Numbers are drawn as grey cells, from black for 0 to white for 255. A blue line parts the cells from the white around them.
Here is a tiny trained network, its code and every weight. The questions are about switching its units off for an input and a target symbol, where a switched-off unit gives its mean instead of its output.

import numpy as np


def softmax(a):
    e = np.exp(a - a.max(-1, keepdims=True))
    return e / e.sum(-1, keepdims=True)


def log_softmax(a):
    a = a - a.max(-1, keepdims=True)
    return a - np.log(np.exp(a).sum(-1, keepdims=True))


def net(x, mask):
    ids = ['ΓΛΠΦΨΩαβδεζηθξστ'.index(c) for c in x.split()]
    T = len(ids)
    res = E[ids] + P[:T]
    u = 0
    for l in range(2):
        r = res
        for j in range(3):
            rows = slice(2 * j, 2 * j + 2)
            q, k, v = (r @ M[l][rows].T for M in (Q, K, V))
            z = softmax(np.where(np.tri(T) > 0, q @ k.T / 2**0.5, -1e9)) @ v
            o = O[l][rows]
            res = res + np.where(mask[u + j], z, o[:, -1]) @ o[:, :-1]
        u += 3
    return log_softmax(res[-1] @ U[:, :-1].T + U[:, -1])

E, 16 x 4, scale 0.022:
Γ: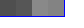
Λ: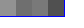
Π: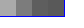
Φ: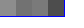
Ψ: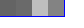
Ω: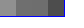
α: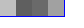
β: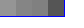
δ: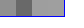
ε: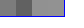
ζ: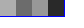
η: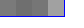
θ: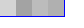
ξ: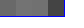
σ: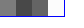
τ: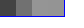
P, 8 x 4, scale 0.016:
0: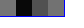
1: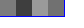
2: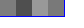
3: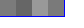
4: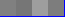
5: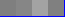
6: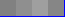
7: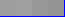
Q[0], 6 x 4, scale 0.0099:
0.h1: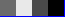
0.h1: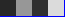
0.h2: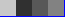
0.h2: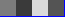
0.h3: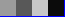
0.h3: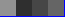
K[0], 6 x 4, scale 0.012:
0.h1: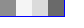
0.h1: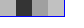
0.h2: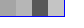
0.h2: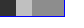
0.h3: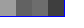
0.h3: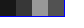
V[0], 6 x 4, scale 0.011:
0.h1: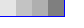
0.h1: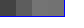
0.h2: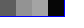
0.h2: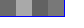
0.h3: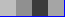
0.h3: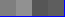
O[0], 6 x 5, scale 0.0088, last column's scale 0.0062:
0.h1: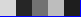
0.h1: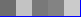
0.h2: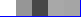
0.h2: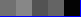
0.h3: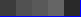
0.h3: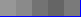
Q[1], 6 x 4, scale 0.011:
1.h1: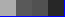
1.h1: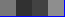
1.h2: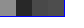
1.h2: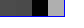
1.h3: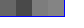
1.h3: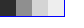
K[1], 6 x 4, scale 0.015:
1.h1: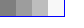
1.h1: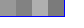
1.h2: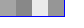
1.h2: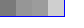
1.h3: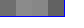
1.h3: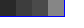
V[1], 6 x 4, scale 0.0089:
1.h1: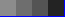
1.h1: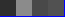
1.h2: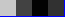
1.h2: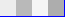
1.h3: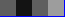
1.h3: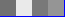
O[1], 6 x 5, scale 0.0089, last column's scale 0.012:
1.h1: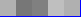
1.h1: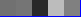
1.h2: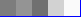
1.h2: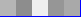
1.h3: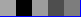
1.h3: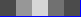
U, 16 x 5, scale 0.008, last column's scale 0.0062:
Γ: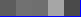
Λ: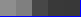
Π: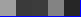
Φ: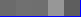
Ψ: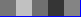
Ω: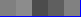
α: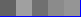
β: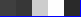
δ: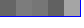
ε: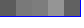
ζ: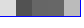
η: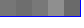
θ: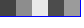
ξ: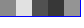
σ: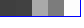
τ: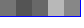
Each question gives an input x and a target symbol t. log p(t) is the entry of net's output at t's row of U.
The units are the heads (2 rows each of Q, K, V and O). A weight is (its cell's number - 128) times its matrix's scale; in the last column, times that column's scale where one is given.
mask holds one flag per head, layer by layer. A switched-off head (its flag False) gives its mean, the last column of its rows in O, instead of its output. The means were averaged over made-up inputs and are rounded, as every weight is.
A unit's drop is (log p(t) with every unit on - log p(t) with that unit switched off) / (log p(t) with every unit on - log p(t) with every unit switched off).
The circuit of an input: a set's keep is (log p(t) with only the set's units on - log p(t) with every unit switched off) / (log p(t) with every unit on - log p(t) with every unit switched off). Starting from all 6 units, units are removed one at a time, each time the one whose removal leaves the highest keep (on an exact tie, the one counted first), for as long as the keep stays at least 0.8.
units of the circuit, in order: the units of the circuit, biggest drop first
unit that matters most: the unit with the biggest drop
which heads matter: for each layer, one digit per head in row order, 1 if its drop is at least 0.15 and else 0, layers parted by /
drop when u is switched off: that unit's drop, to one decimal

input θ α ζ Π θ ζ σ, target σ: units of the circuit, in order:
(1.h2; 0.h2; 0.h3)
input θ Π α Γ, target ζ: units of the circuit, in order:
(1.h3; 0.h1; 0.h2; 1.h2)
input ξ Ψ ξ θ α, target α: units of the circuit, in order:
(0.h1; 1.h1; 1.h3)
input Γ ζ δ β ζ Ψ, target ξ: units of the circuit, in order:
(0.h1; 1.h2)
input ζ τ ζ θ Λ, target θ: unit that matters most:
1.h1
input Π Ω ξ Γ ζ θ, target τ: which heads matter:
001 / 110
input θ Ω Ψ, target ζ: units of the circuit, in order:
(1.h3; 0.h2; 0.h3; 0.h1)
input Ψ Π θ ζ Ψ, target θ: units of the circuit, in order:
(0.h1; 0.h3; 1.h1; 1.h3)
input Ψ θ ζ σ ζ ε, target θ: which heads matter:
100 / 010
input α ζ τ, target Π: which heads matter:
011 / 011
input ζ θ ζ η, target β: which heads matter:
010 / 010
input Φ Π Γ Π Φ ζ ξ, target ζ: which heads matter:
110 / 000
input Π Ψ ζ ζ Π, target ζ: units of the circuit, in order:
(0.h1; 0.h2)
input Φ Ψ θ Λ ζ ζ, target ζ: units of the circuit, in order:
(0.h1)
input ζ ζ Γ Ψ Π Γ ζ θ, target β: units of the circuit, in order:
(1.h2; 0.h2; 0.h3)
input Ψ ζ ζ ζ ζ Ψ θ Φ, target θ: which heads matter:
010 / 111
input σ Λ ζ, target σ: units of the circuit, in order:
(0.h2; 1.h3)
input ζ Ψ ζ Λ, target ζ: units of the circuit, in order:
(0.h1; 0.h2)
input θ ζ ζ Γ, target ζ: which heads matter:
111 / 001
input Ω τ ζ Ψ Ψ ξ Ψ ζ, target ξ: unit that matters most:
1.h3
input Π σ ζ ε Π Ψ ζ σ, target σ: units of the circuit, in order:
(1.h2; 0.h3; 0.h2)
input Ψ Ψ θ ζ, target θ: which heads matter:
000 / 111
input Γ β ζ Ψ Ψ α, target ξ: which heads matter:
100 / 010
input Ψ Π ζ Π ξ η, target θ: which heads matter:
101 / 111
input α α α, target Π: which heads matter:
011 / 111
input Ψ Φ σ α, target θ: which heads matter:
110 / 000
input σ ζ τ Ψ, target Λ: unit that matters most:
1.h2
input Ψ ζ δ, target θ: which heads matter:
100 / 000
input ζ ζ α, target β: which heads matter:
010 / 010
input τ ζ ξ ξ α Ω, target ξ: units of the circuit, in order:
(1.h3; 0.h3; 0.h2)
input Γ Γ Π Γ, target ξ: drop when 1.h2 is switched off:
0.3
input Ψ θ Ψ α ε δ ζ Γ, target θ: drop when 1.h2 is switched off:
0.2
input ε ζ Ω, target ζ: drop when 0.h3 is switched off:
0.1
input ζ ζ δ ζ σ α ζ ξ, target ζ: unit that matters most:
0.h1
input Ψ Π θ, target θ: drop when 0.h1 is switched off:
0.4
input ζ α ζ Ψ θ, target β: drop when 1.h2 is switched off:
0.6
